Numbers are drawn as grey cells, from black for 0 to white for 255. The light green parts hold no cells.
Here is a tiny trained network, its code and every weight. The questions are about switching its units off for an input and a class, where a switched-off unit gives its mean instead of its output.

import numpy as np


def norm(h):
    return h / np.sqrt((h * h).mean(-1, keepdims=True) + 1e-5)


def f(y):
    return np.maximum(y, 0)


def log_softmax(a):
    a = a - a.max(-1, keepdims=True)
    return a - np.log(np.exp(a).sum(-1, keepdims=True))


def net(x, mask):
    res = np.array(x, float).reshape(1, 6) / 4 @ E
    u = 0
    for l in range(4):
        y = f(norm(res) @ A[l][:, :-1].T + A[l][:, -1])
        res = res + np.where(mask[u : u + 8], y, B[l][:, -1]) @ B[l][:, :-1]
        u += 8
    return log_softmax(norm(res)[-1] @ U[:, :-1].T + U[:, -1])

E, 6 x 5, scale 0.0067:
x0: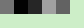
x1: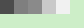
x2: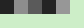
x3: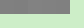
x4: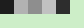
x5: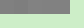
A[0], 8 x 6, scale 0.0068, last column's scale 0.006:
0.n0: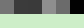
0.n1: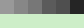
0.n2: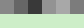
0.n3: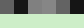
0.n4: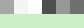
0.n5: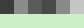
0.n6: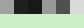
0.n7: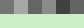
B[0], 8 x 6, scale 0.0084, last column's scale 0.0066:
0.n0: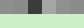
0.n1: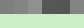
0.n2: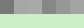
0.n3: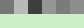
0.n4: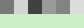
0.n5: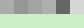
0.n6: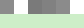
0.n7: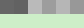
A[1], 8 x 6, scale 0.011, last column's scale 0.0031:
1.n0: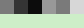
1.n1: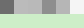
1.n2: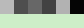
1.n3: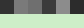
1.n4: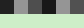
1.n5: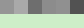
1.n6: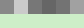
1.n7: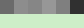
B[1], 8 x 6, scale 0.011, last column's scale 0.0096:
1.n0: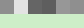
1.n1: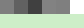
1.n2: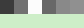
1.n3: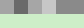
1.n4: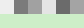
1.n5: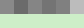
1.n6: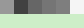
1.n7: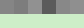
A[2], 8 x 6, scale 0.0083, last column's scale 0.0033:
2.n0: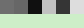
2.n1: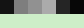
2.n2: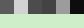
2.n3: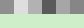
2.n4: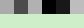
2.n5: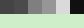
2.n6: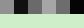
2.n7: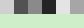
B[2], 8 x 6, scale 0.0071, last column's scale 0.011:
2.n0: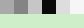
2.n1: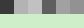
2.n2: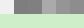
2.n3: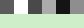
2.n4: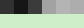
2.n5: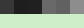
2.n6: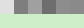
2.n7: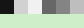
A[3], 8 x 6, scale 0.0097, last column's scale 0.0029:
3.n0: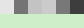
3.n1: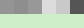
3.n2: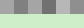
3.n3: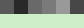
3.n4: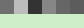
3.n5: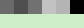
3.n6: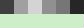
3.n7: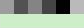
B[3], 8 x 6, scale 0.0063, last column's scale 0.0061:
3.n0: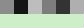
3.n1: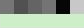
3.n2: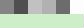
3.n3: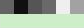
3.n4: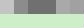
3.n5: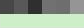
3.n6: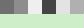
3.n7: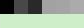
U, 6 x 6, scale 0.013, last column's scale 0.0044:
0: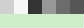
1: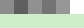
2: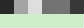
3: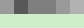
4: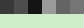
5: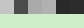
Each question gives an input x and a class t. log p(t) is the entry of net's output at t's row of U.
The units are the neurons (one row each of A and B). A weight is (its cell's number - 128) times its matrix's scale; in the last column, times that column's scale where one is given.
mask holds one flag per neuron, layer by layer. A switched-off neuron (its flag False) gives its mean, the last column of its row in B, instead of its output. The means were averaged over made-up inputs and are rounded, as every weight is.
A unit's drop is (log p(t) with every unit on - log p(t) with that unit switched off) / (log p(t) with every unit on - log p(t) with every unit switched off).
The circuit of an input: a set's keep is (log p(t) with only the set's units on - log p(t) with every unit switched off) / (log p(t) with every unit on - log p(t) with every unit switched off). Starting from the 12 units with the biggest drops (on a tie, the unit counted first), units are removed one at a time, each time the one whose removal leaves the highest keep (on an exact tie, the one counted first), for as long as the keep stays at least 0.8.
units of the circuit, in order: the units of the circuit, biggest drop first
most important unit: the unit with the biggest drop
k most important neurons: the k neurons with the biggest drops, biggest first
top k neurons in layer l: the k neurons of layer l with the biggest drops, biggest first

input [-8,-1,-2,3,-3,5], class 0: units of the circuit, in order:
0.n4
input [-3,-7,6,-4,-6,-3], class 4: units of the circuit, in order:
2.n4; 2.n0
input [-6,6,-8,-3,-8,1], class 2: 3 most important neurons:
2.n7; 0.n6; 1.n4
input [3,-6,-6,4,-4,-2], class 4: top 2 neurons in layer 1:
1.n4; 1.n1
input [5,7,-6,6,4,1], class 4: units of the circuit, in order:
3.n1; 3.n5
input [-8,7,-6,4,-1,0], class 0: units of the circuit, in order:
0.n4; 2.n3
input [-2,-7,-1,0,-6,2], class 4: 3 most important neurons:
2.n4; 2.n0; 1.n6
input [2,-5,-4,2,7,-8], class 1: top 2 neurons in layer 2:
2.n0; 2.n7
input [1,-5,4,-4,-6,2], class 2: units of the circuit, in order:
2.n7; 1.n2
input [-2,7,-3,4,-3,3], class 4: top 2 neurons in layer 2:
2.n0; 2.n5
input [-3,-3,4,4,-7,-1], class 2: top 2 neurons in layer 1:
1.n2; 1.n1
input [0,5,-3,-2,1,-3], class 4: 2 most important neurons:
2.n5; 1.n6
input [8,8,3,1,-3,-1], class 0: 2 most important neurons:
1.n0; 1.n6
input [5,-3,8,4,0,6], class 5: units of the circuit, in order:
1.n4
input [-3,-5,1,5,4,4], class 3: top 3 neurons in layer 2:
2.n0; 2.n7; 2.n4
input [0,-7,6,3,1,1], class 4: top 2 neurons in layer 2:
2.n4; 2.n0
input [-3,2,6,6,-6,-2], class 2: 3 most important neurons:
2.n7; 1.n2; 0.n5
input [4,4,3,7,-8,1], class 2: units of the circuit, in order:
2.n7; 1.n2
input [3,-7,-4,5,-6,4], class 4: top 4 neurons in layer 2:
2.n4; 2.n0; 2.n1; 2.n3
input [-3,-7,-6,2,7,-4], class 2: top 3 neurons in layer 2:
2.n1; 2.n0; 2.n5
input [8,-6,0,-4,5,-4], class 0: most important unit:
1.n0
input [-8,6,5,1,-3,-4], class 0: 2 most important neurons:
0.n4; 2.n0
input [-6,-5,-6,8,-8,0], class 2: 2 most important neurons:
2.n7; 0.n6
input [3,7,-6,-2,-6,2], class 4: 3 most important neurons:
2.n0; 2.n5; 1.n4
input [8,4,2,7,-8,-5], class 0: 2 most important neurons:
1.n0; 2.n3
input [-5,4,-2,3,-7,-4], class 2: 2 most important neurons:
2.n7; 0.n6
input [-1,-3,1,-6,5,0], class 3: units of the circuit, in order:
2.n7
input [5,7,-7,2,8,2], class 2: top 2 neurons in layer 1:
1.n6; 1.n4
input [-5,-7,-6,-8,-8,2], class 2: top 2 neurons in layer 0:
0.n6; 0.n5
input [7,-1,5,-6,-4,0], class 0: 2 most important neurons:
1.n0; 0.n0
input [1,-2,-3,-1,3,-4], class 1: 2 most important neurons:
2.n0; 1.n4
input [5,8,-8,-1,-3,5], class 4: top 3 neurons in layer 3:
3.n5; 3.n1; 3.n6
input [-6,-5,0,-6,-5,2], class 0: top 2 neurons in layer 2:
2.n0; 2.n3
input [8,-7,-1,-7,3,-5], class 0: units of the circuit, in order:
1.n0
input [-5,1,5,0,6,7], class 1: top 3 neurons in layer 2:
2.n0; 2.n7; 2.n3
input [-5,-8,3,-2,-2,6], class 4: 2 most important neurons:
0.n6; 3.n7
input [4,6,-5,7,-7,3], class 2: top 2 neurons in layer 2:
2.n7; 2.n4
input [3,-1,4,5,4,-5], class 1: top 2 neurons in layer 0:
0.n5; 0.n6
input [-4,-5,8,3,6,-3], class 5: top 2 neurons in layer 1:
1.n4; 1.n3
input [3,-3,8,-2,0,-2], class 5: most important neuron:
1.n4
